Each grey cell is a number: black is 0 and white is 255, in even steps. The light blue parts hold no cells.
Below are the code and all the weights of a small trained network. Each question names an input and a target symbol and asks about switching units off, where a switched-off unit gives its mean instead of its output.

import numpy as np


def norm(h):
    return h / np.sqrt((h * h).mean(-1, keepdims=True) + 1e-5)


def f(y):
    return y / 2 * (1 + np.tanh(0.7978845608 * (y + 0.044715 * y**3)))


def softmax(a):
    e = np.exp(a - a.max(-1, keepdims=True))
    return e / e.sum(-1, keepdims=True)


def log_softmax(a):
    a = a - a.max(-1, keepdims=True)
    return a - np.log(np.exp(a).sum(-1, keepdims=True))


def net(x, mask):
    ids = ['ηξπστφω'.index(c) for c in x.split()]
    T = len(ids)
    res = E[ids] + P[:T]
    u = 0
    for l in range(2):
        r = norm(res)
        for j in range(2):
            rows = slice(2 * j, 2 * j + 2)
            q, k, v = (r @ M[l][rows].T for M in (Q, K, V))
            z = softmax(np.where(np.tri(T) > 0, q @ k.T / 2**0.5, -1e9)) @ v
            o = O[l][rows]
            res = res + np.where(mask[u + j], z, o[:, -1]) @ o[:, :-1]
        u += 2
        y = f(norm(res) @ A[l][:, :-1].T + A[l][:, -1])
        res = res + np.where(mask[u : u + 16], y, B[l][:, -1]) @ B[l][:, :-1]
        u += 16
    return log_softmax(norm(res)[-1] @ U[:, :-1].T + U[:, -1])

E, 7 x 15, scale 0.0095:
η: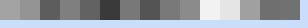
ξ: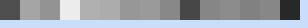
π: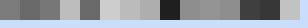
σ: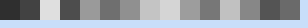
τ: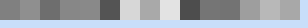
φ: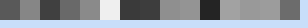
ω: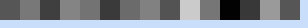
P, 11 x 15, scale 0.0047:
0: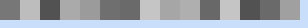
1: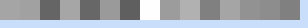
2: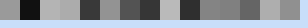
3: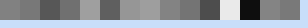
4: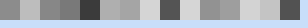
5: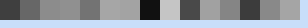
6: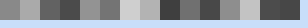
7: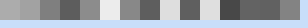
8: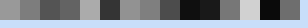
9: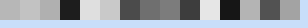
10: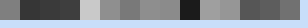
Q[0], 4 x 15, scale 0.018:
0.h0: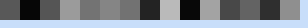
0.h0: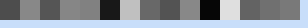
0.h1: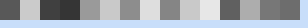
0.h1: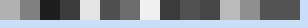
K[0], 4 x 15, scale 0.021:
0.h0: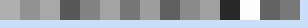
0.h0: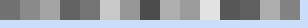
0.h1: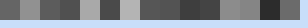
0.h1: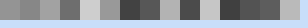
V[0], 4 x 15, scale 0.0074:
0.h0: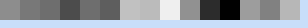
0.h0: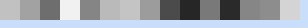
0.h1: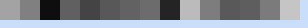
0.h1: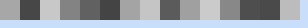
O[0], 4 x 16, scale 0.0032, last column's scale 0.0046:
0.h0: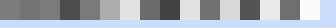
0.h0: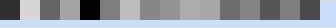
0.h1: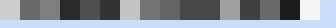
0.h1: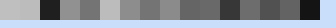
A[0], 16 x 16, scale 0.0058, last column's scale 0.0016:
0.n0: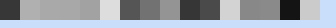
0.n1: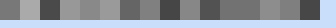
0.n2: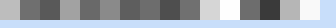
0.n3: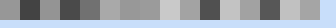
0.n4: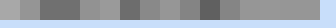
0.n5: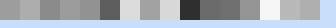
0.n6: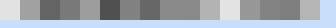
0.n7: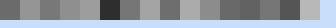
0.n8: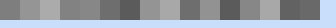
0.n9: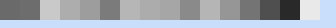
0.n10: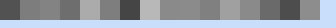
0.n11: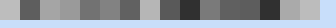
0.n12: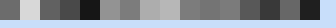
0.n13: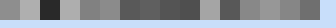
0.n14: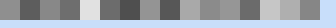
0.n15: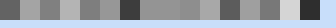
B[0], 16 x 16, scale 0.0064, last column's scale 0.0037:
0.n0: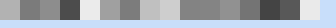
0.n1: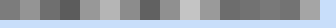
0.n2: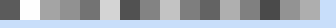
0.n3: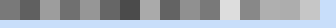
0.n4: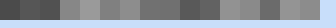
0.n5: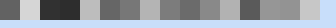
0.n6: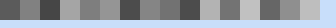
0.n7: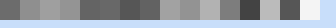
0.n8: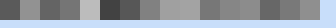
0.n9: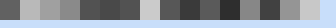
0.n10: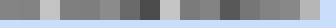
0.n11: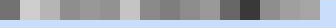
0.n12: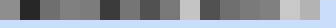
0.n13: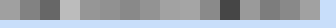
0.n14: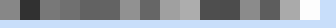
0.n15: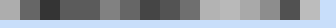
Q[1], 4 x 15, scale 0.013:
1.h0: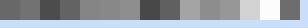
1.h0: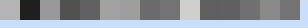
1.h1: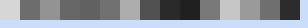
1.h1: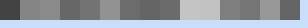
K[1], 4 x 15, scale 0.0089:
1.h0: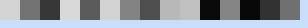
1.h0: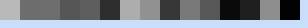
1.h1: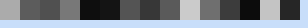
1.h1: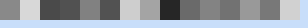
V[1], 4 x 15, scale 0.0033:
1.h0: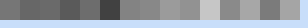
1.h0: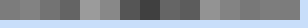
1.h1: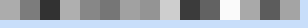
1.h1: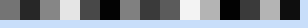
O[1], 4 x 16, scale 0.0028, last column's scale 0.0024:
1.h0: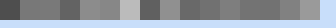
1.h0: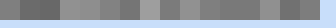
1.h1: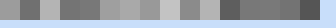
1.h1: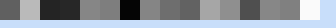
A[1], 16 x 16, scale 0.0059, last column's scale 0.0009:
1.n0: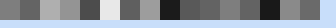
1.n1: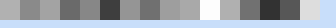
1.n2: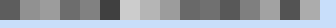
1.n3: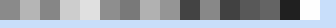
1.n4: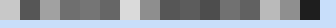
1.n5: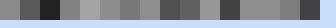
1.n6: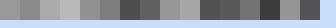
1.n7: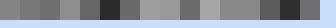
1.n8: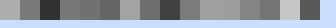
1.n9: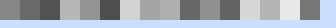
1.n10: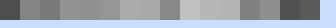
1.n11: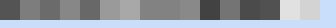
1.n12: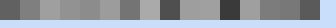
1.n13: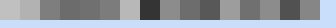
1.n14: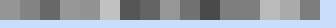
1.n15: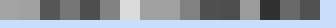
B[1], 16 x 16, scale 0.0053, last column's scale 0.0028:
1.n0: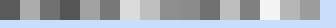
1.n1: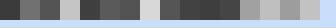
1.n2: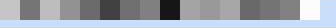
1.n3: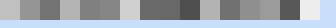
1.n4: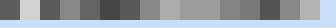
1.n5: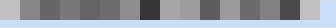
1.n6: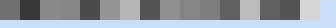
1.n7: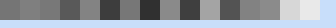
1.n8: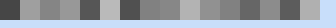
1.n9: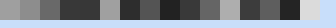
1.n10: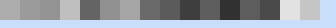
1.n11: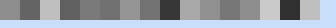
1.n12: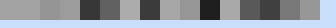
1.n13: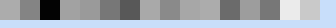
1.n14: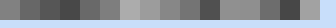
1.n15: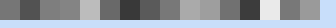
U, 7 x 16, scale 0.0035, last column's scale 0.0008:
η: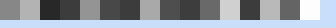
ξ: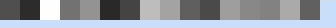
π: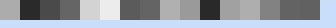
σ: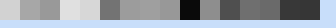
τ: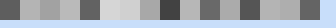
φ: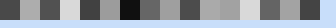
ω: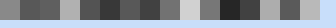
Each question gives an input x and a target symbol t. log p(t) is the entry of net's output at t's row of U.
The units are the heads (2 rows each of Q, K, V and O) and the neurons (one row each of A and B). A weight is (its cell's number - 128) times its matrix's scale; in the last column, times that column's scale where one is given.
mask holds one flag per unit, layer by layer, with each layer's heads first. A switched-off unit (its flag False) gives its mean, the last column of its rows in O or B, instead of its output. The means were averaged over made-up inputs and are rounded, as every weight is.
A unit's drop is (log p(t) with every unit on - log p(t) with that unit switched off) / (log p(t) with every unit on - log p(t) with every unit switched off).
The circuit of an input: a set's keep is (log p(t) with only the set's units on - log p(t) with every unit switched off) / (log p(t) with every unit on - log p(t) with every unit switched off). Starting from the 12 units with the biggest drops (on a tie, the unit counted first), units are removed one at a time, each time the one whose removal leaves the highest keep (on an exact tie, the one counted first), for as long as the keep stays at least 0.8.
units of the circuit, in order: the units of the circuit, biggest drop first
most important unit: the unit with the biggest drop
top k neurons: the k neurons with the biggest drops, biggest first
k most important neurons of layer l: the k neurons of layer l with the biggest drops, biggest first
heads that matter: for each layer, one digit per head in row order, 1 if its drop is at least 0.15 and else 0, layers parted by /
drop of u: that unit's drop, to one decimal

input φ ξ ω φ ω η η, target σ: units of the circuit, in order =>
(0.h0; 0.n11)
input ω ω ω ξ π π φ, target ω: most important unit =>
0.h0
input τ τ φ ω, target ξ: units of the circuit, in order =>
(0.h1; 0.h0)
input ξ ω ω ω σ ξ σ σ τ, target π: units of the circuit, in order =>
(0.h1; 0.h0)
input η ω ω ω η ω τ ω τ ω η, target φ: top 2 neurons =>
(0.n6; 0.n2)
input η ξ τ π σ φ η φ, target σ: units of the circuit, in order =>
(0.h0; 1.n3; 0.n11)
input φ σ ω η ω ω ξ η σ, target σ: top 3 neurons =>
(1.n3; 0.n11; 0.n14)
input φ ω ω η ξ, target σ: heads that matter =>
00 / 00
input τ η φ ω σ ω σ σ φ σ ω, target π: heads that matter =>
11 / 00
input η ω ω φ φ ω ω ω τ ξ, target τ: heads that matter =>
11 / 00
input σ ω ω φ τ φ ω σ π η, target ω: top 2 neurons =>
(0.n12; 1.n15)
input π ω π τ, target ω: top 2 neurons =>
(0.n12; 1.n15)
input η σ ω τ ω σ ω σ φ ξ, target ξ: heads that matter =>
01 / 00
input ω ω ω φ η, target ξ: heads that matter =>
11 / 00
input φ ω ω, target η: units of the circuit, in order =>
(0.h1; 1.h1)
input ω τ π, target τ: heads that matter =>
00 / 00
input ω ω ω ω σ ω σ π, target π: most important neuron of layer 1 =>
(1.n14)
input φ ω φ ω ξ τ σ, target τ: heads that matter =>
11 / 00
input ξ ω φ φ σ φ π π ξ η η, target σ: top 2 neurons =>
(1.n3; 0.n11)
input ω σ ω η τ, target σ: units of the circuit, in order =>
(0.h0)
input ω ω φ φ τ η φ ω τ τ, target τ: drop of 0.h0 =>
1.1
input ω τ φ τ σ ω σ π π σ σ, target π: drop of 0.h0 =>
0.4
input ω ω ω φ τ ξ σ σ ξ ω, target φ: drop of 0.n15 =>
0.2
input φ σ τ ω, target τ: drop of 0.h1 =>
0.2
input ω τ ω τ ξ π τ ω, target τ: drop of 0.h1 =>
0.1
